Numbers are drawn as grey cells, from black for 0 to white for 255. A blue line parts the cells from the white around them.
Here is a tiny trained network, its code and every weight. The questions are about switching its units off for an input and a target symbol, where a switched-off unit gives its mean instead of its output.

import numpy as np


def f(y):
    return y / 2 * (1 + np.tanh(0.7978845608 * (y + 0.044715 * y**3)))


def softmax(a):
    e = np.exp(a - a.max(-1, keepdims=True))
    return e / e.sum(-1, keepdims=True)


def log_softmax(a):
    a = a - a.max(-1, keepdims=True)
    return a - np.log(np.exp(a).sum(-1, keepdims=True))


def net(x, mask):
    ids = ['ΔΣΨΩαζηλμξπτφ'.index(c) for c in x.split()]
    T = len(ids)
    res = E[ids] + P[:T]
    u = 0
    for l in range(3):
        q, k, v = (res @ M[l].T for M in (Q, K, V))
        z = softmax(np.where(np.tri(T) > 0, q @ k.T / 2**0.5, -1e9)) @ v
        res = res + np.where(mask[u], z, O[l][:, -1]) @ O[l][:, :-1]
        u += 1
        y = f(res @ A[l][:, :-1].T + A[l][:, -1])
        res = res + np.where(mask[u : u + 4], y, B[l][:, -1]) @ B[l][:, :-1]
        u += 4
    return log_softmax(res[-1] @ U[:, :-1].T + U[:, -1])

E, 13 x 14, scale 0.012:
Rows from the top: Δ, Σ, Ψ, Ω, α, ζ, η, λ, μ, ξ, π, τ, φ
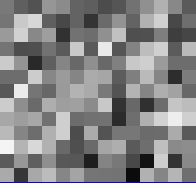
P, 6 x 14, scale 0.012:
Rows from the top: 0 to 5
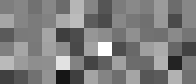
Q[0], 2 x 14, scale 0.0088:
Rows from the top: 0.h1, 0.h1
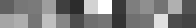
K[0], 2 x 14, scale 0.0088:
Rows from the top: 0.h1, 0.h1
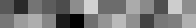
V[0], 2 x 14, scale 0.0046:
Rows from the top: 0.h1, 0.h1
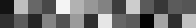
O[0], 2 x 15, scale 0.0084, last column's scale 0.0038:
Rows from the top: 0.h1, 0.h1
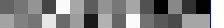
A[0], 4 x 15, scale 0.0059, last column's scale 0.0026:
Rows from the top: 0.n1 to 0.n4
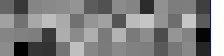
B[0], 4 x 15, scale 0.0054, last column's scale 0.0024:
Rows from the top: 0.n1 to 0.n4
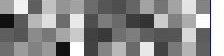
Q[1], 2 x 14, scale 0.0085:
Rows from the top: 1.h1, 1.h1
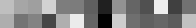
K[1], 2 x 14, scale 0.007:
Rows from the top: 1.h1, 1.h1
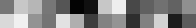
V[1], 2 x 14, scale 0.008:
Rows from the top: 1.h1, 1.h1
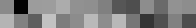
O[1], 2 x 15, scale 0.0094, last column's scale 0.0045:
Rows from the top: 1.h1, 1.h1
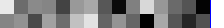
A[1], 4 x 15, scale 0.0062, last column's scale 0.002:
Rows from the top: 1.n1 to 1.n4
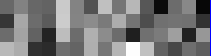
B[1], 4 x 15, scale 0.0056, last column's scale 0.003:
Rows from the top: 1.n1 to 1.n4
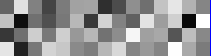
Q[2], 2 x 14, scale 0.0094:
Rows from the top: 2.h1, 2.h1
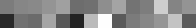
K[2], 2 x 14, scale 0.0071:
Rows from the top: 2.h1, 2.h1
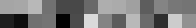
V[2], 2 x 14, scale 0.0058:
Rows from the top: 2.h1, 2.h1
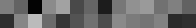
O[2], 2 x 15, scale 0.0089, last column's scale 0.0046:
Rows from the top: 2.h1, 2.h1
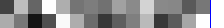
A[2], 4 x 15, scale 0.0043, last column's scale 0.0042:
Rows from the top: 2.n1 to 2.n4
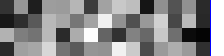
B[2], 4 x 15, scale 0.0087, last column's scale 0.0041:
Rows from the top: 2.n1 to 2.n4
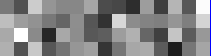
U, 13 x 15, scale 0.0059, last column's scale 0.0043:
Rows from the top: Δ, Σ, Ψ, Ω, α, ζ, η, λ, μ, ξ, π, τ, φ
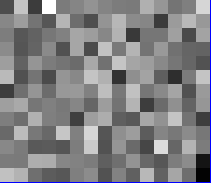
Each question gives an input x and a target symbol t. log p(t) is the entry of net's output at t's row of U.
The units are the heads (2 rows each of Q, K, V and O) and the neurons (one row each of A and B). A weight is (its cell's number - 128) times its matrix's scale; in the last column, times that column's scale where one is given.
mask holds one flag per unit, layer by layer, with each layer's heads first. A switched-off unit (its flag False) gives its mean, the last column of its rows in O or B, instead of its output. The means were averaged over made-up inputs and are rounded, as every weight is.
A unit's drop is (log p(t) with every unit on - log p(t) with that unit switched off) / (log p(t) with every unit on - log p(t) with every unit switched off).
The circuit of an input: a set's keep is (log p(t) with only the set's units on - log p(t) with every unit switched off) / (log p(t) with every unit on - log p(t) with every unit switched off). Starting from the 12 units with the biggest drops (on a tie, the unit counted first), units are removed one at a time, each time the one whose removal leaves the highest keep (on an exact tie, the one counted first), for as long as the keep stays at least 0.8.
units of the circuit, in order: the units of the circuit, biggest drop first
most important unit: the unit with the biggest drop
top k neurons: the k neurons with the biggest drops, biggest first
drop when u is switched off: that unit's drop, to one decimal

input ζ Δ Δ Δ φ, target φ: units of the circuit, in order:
1.h1, 2.n3
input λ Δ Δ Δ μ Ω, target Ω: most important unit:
0.h1
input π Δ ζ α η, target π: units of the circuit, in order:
0.h1, 2.h1
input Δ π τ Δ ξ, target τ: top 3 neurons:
2.n1, 0.n2, 2.n4
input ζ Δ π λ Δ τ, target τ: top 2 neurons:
2.n1, 2.n4
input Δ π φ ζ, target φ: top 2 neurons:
2.n3, 2.n2
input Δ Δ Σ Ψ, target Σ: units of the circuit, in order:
1.h1, 2.h1
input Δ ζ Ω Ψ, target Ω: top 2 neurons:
0.n2, 2.n1
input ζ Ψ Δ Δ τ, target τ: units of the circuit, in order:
0.h1, 2.n1, 1.h1
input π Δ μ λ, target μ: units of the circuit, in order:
1.h1, 2.h1
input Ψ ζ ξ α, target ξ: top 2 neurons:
1.n3, 2.n3
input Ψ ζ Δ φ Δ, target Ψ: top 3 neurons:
2.n1, 1.n2, 0.n2
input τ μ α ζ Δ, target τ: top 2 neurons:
2.n1, 2.n4
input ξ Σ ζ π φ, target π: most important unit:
0.h1
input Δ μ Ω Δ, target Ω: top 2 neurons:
0.n2, 2.n1
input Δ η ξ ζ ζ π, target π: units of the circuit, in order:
0.h1, 2.h1, 1.h1
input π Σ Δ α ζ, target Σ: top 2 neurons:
2.n2, 0.n2
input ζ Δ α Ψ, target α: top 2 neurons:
2.n4, 1.n4
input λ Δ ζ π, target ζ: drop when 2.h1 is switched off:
0.5
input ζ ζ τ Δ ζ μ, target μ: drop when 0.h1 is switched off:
0.1
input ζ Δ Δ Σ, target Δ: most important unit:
2.h1
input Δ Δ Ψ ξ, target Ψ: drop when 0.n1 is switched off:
0.0
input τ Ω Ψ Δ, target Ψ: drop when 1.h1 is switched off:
1.2
